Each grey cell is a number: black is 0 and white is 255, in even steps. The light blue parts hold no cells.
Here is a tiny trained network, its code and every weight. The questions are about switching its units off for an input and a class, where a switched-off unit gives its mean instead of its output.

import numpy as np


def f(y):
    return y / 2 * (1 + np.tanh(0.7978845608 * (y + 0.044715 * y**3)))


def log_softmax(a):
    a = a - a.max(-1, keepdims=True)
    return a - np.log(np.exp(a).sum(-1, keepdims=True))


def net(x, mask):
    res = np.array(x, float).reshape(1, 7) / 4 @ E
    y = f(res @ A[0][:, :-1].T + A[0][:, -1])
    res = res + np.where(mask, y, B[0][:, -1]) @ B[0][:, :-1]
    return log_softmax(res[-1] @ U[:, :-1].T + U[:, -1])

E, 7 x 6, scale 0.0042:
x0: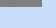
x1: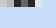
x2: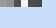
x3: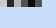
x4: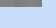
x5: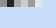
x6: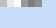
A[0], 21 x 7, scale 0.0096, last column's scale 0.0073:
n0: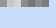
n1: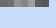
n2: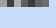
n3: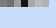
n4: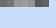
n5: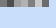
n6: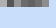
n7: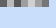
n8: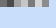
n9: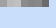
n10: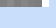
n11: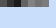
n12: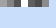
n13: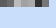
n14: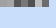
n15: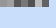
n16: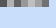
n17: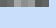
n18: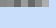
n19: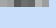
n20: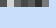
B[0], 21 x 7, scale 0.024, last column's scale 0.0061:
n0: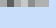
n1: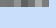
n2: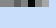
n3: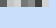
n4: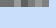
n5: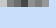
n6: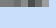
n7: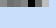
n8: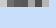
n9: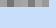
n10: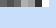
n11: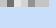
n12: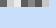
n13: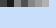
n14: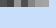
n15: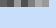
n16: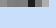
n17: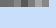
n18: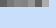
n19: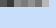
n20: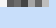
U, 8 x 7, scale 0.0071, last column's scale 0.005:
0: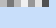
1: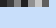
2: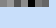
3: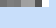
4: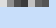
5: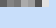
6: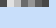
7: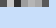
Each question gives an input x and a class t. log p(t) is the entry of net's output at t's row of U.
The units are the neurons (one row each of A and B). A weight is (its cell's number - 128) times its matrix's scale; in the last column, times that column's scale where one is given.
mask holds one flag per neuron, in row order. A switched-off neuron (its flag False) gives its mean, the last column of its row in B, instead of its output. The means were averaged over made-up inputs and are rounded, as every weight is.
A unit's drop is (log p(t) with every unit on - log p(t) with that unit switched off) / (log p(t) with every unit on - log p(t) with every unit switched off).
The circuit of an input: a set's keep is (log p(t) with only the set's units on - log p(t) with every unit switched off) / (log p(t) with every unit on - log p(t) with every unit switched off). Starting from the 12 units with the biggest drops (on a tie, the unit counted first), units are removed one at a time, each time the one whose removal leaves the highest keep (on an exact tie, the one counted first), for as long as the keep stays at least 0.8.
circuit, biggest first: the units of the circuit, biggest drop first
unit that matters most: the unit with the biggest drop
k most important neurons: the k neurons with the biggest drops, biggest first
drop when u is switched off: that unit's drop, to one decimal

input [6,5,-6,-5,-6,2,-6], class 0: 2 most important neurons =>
(n11, n12)
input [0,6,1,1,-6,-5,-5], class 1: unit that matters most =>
n14
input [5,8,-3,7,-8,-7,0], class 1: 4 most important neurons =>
(n14, n15, n19, n7)
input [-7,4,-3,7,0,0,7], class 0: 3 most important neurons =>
(n0, n9, n7)
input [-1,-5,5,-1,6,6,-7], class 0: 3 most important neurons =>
(n11, n3, n20)
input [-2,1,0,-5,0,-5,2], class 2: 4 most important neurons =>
(n7, n16, n8, n11)
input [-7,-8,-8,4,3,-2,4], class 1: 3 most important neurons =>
(n13, n12, n17)
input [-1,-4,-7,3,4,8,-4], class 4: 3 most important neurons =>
(n8, n5, n12)
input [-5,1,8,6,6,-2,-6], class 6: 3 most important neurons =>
(n12, n0, n7)
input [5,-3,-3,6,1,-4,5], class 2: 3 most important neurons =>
(n2, n11, n6)
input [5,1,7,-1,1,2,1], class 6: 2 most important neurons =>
(n12, n20)
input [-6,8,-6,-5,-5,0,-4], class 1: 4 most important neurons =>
(n14, n15, n19, n12)
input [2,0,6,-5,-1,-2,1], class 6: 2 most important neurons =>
(n12, n2)
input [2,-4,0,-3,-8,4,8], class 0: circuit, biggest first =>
(n0)
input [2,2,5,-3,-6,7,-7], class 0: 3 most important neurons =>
(n11, n20, n3)
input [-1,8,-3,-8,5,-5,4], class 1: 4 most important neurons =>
(n14, n15, n19, n2)
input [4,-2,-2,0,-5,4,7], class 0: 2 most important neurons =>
(n0, n9)
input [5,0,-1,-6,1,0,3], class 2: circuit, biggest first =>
(n7, n16)
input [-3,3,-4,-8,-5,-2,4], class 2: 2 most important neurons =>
(n7, n16)
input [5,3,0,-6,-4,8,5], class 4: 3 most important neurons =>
(n8, n5, n11)
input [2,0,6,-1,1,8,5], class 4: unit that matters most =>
n8
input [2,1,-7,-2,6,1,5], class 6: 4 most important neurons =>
(n3, n11, n20, n13)
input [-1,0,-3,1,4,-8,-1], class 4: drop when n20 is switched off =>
1.0
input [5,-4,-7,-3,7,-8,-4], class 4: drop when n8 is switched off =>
-0.1
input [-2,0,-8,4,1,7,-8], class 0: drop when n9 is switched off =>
-0.1
